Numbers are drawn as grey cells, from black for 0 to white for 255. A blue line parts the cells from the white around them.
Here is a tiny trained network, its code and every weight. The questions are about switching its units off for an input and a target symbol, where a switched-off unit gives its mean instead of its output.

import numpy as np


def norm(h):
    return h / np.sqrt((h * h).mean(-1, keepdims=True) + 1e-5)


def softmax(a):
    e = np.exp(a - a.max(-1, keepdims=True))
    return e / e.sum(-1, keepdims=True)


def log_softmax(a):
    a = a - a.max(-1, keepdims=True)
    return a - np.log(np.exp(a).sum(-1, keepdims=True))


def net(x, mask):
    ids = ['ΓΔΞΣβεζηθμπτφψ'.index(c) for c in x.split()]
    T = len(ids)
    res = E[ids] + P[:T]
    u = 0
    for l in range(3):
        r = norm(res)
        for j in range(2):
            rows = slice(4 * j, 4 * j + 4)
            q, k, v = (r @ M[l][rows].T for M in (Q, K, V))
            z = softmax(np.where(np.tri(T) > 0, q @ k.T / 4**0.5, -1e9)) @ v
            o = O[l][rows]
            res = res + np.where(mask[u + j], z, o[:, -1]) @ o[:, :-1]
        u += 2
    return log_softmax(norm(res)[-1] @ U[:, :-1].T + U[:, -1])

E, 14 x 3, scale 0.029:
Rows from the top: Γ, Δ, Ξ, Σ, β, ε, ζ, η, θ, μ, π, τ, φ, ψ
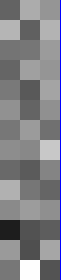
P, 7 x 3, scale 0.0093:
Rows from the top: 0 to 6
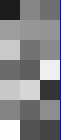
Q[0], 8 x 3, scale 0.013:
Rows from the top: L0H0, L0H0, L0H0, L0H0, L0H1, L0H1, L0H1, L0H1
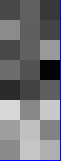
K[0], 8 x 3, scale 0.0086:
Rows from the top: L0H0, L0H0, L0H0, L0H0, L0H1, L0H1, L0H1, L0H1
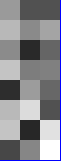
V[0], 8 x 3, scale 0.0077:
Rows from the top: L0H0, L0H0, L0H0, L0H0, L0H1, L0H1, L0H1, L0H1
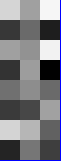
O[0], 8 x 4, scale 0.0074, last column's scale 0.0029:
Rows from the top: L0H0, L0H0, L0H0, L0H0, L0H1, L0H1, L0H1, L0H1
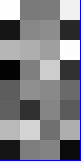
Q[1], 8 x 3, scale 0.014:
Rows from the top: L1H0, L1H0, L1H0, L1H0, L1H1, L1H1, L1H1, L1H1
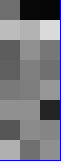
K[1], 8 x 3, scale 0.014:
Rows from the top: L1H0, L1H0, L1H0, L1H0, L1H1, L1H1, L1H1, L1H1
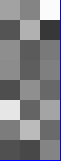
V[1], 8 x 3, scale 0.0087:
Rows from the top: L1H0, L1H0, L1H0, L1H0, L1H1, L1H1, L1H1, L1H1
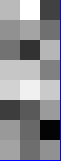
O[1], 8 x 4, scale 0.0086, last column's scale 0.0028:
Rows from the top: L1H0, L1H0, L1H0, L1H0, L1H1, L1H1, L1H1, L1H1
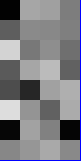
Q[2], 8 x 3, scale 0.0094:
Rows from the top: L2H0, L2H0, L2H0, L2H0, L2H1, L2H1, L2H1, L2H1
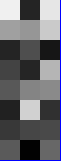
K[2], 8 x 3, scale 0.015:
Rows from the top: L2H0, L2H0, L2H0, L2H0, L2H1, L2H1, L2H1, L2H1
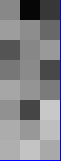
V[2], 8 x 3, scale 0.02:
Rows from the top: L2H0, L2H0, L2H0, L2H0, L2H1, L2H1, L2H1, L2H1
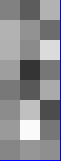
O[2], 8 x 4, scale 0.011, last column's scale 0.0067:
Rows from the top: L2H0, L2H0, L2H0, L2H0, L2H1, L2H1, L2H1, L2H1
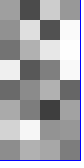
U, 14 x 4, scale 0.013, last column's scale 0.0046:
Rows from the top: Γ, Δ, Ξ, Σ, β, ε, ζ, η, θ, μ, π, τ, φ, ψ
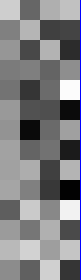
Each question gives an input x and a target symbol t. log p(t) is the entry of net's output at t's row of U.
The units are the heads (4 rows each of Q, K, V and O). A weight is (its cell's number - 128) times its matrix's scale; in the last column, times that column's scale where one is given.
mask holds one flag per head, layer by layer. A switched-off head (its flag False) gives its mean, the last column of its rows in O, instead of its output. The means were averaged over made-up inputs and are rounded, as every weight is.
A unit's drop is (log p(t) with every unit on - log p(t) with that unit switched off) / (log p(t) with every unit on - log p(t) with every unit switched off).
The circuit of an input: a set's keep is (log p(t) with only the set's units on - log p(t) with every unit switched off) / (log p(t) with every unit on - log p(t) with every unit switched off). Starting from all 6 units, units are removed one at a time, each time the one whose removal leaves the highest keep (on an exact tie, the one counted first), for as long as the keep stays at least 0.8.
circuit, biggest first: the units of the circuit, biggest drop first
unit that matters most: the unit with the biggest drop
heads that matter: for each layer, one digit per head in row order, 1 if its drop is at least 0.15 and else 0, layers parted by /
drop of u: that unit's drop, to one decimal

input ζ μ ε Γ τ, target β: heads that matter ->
11 / 10 / 10
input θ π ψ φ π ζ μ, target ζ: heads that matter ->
11 / 10 / 01
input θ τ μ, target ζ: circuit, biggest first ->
(L2H1)
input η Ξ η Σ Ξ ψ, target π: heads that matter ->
00 / 11 / 00
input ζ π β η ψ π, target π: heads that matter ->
10 / 10 / 10
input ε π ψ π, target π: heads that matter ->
00 / 10 / 10
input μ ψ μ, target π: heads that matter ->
00 / 11 / 10
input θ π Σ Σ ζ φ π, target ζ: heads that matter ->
11 / 11 / 01
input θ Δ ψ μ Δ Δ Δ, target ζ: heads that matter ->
11 / 11 / 11
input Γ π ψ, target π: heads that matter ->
00 / 10 / 10
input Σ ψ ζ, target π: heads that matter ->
00 / 00 / 10
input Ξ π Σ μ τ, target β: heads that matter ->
10 / 11 / 10
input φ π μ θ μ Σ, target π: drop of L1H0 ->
1.0
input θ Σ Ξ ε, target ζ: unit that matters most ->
L1H0
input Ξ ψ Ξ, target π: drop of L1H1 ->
0.4
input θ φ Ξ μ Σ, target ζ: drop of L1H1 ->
0.1
